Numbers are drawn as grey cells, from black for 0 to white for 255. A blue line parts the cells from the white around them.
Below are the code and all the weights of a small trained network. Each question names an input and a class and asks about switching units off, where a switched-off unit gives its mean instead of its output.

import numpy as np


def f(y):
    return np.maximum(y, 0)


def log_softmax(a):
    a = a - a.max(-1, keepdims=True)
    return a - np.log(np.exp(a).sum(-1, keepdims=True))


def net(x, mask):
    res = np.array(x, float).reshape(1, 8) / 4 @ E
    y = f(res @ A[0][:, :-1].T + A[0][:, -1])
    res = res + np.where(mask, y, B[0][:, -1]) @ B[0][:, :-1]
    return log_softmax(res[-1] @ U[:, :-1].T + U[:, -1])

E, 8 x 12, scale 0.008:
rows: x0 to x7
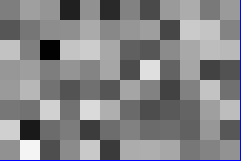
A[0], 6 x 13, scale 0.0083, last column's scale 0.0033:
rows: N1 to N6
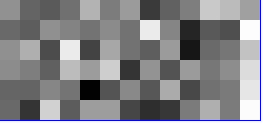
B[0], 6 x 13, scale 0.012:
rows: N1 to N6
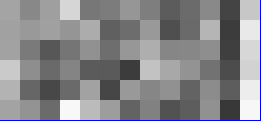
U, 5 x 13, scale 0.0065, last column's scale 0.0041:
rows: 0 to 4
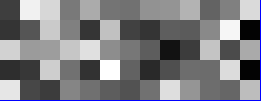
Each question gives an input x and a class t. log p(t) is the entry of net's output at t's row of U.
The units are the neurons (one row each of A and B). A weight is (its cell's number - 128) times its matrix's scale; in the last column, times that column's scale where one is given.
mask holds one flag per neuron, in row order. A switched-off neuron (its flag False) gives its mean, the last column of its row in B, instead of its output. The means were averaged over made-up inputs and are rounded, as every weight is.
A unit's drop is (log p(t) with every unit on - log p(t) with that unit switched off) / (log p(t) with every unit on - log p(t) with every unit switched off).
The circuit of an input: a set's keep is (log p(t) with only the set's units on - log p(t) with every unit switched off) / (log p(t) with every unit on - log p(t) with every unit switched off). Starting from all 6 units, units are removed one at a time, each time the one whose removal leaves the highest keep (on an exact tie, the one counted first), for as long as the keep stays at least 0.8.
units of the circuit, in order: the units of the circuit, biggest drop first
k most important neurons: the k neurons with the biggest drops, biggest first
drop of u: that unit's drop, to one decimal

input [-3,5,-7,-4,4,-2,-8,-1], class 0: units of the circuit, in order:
[N6; N1; N5]
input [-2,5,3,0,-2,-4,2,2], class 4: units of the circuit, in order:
[N6; N2]
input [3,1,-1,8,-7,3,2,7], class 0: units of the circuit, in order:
[N6; N5]
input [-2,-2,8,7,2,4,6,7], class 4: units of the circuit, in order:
[N4; N6]
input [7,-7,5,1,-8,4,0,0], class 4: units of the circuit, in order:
[N2]
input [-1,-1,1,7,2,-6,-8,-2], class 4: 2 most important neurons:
[N6; N4]
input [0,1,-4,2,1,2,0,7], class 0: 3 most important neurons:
[N6; N5; N1]
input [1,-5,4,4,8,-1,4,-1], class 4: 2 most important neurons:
[N6; N2]
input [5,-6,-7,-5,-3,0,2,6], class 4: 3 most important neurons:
[N6; N5; N1]
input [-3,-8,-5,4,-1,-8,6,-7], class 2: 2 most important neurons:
[N2; N4]
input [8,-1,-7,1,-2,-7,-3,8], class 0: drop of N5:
-0.2
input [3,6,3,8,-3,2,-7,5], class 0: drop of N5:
0.2
